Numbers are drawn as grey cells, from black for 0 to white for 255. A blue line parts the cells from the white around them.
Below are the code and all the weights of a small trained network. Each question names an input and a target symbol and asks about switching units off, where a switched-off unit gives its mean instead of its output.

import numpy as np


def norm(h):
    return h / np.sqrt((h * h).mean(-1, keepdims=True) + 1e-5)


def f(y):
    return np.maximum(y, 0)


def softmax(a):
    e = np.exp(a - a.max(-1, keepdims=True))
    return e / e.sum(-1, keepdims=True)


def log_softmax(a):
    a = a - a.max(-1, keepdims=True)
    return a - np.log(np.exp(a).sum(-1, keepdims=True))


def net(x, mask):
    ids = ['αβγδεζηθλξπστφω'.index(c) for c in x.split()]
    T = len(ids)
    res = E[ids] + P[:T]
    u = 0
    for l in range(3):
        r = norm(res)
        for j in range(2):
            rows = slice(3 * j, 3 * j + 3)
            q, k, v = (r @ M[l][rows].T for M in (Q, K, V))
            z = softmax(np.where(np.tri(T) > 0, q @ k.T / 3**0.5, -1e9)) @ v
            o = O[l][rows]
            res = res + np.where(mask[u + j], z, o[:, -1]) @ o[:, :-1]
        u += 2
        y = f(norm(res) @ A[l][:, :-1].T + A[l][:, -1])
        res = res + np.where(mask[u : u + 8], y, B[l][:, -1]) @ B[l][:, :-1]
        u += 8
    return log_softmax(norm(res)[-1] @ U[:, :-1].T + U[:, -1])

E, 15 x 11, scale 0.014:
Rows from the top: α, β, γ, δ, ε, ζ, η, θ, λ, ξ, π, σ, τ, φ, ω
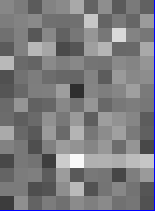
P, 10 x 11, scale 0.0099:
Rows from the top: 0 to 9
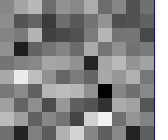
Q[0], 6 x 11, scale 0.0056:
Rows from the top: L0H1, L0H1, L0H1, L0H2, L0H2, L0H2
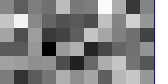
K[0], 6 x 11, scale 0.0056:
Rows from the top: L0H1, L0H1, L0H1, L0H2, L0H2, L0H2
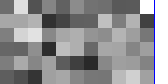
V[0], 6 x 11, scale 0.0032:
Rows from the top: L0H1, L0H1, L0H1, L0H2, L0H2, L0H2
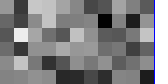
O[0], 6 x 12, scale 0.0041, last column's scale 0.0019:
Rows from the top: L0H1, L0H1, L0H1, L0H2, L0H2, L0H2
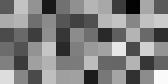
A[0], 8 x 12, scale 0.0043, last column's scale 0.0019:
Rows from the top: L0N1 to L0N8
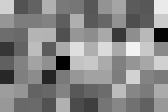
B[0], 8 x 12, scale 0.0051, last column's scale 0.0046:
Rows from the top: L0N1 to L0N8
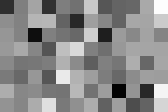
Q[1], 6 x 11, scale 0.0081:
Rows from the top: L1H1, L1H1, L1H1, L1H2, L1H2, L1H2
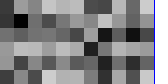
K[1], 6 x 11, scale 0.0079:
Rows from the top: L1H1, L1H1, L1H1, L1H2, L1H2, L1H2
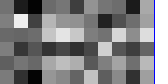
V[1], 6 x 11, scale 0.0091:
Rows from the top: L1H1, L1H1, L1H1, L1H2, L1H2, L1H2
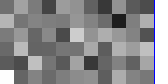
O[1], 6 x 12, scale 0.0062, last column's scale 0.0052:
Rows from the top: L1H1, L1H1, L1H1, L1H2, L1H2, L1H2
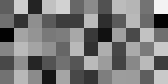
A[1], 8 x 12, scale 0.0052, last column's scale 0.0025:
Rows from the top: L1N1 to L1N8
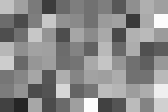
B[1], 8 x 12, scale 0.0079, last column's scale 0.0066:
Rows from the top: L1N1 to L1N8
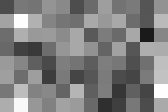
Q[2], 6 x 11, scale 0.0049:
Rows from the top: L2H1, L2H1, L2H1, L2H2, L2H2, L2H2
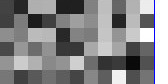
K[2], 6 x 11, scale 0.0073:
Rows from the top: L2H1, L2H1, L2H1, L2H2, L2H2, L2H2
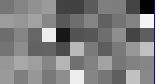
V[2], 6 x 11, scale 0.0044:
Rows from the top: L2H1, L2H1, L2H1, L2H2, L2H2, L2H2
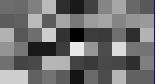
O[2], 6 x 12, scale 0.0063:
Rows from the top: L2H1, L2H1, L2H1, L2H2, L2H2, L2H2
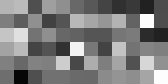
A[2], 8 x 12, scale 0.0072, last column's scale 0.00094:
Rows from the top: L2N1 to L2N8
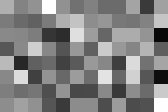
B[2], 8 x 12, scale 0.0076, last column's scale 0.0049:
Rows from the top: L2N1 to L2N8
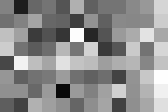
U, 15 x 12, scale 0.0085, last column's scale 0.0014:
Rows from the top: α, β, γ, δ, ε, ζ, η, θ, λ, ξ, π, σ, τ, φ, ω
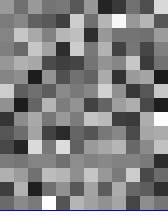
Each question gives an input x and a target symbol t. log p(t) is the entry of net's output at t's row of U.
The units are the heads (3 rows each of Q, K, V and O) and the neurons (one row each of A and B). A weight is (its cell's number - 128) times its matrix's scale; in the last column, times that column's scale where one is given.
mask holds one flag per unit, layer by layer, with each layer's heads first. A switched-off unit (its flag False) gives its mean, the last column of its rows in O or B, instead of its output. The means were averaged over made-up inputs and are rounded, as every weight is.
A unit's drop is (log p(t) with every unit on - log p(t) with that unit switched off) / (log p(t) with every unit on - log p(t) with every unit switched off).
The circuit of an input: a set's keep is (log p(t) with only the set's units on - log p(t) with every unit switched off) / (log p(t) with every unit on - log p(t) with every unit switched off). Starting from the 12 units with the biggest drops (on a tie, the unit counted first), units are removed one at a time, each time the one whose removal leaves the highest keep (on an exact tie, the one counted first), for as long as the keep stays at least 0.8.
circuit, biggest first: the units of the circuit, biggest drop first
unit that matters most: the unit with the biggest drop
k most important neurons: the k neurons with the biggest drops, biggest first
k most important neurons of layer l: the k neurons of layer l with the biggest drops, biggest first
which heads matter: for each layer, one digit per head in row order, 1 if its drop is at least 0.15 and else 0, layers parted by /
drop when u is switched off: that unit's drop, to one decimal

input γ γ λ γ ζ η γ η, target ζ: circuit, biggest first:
[L1H2]
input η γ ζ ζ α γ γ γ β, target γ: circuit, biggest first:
[L1H1, L1H2]
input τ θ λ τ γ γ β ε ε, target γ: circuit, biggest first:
[L1H1, L1H2]
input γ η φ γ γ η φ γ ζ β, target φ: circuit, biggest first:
[L1H1, L0N7]
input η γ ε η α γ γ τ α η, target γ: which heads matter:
00 / 11 / 00
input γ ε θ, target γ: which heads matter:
00 / 10 / 00
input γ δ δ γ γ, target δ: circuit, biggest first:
[L1H1, L1N3]
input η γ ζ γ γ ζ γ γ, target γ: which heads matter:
00 / 10 / 00
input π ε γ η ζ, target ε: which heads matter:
00 / 11 / 00
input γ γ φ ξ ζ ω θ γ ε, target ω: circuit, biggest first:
[L1H2, L1H1]
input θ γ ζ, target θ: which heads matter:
00 / 00 / 00
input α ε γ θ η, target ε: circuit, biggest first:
[L1H1, L2H1, L2N7]
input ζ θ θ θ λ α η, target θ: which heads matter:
00 / 10 / 00
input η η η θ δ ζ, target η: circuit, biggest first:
[L1H1, L1H2, L1N5]
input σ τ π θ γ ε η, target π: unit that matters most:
L2H1
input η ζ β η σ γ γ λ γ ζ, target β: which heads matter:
00 / 10 / 10
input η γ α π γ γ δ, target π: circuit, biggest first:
[L1H2, L1N7]
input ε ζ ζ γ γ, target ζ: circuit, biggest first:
[L1H2, L1N7, L2N6]
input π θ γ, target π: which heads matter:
00 / 00 / 00
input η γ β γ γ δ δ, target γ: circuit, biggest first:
[L1H2]
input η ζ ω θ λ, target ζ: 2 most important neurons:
[L2N6, L1N7]
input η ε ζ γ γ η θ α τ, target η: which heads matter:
00 / 01 / 00
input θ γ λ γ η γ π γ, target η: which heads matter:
00 / 10 / 00
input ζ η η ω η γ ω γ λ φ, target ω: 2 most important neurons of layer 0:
[L0N2, L0N7]
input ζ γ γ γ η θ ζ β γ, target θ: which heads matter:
00 / 01 / 00
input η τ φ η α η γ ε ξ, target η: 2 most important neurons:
[L1N5, L0N1]
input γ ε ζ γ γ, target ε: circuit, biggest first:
[L1H1, L1N8]
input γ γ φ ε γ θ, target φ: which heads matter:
00 / 11 / 00
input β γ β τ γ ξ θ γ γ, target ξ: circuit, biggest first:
[L1H1]
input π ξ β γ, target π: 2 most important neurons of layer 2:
[L2N8, L2N7]
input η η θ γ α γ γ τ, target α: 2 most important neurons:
[L1N8, L0N8]
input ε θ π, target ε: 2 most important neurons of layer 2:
[L2N7, L2N5]
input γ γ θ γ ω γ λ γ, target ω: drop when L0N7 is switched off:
0.1
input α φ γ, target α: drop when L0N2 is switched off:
0.1
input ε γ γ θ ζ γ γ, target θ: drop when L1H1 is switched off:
0.2
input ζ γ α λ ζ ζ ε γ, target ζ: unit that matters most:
L1H2
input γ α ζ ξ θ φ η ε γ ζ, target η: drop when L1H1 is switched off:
0.8
